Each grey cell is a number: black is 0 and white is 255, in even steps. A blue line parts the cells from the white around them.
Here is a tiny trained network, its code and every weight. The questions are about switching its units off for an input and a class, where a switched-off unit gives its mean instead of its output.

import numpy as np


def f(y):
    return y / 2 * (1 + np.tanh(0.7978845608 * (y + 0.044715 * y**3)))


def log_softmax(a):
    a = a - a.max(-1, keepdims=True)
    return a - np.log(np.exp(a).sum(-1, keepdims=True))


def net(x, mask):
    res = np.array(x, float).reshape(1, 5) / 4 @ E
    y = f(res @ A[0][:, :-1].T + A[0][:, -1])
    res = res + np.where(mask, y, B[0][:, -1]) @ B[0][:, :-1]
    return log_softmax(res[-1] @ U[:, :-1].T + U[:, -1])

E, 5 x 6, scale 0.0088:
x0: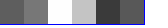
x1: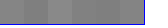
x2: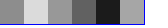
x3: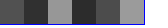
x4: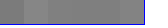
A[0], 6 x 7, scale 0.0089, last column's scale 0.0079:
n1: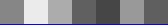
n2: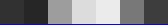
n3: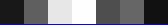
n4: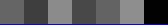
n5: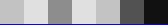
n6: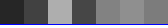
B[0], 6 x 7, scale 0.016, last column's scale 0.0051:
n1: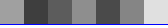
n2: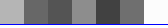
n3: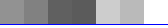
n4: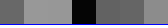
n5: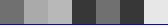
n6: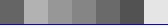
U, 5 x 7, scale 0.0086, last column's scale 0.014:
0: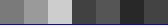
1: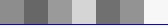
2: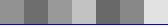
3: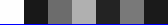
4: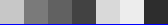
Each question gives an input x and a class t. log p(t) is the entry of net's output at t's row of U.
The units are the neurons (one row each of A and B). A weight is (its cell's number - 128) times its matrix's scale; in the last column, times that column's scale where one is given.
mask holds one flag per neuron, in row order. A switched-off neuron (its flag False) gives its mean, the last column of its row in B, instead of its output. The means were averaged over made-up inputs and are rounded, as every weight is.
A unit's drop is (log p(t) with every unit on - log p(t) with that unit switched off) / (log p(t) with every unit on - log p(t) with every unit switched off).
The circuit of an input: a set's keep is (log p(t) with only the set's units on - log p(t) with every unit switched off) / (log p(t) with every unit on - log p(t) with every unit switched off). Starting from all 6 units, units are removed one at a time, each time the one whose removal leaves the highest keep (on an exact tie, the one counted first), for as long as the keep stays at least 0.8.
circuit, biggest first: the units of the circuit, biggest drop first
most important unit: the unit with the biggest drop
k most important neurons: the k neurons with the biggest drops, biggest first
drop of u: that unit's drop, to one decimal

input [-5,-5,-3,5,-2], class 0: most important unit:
n3
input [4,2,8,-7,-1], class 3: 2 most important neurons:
n1; n6
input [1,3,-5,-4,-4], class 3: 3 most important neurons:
n2; n6; n3
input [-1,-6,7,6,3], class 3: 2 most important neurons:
n1; n5
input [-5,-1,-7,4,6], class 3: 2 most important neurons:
n2; n3
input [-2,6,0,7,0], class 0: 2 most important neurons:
n4; n6
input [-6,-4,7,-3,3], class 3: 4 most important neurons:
n1; n3; n6; n5
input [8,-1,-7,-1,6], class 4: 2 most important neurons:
n3; n1
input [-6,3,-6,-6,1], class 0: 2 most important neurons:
n5; n3
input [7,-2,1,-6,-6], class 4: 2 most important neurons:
n3; n6
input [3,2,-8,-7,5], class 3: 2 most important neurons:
n2; n6
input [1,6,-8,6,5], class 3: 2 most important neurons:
n2; n5
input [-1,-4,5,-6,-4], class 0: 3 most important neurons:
n5; n2; n3
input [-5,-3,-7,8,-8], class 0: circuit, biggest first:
n6
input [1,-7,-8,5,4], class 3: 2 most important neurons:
n2; n5
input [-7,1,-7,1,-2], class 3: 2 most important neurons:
n2; n3
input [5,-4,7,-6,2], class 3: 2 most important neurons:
n1; n6
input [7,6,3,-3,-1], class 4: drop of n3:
0.9
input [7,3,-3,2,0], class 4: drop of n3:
1.2
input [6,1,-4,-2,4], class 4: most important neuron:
n3
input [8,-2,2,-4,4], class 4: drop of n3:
0.9
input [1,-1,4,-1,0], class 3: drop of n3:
0.2
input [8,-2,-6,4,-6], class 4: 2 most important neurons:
n3; n1
